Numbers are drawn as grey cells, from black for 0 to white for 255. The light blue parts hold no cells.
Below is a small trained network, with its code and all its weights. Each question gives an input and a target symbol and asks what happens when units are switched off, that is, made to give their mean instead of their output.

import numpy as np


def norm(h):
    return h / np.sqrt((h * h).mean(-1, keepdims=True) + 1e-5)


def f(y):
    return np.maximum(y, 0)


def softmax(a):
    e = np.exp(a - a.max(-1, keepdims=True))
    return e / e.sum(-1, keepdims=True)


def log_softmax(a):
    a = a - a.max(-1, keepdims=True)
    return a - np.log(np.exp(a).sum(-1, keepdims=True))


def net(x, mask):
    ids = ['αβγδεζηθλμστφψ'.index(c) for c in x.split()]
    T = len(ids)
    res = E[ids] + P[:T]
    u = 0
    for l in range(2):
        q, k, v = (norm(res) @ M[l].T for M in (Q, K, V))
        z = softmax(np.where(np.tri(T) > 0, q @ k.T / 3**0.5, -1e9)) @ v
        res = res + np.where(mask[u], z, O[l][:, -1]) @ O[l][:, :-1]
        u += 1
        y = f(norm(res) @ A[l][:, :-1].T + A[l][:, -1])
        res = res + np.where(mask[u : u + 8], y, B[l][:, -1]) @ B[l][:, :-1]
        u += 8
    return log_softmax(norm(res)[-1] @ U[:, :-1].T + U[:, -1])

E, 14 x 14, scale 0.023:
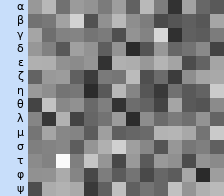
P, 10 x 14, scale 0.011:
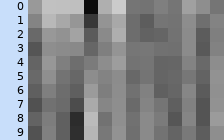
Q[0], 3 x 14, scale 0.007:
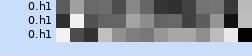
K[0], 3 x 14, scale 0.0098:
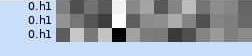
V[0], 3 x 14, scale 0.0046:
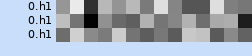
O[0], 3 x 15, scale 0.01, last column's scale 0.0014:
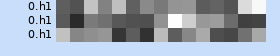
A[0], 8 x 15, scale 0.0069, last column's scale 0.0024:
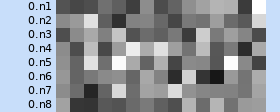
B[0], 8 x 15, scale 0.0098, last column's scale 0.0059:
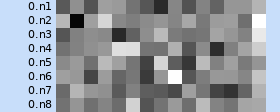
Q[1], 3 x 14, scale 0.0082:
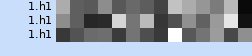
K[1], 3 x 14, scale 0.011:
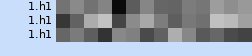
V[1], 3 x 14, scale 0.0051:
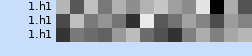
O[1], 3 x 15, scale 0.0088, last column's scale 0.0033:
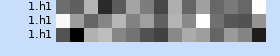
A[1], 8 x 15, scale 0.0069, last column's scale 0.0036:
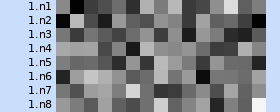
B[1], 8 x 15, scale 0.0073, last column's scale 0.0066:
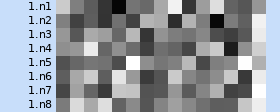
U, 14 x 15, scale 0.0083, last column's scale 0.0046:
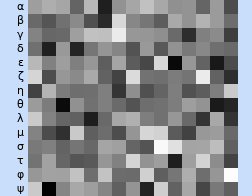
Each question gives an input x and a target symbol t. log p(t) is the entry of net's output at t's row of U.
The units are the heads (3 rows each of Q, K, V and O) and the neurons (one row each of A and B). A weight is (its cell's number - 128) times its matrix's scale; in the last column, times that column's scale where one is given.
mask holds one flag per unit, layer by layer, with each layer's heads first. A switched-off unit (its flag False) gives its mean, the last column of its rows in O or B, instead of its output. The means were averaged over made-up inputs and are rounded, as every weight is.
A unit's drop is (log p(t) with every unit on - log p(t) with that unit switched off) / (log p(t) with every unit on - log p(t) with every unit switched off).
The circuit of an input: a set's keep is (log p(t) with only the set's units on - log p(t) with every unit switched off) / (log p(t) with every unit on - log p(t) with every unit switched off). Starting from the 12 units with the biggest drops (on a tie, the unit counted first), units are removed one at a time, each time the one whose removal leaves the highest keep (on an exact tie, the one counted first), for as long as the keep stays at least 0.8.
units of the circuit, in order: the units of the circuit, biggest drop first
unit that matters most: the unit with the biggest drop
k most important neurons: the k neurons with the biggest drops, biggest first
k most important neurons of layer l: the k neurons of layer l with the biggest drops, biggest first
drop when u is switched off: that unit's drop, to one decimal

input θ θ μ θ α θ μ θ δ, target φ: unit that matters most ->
0.n6
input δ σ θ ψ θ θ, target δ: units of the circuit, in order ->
0.n4, 1.h1, 1.n8, 0.h1
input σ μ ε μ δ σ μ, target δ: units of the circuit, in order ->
1.h1, 1.n8
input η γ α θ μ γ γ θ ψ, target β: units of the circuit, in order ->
1.n7, 1.n8
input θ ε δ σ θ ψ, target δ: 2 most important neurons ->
0.n4, 1.n8
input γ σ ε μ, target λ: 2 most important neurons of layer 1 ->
1.n6, 1.n7
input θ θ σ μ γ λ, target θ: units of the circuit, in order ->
0.h1, 0.n1
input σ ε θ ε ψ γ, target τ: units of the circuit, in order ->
1.h1, 1.n5
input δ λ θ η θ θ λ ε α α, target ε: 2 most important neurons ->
0.n7, 1.n8
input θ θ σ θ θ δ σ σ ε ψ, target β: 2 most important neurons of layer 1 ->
1.n7, 1.n6
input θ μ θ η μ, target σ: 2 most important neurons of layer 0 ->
0.n4, 0.n6
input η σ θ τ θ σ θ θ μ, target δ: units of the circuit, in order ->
1.h1, 0.n4
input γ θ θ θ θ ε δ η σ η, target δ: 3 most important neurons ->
0.n4, 1.n8, 0.n3
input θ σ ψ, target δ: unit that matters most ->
1.h1
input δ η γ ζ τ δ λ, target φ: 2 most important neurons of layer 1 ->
1.n2, 1.n1
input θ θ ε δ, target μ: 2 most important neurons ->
0.n6, 1.n4
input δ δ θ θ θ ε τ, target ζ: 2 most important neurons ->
0.n5, 0.n2
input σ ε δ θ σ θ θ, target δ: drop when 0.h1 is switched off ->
0.1
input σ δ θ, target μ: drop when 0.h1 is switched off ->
0.8
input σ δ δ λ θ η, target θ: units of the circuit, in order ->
0.h1
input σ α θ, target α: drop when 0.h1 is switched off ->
1.1
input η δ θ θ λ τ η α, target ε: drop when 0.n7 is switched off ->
0.3
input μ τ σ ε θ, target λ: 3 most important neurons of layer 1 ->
1.n6, 1.n7, 1.n2
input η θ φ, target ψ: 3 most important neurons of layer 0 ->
0.n2, 0.n4, 0.n6
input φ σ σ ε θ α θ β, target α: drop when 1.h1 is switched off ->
0.3
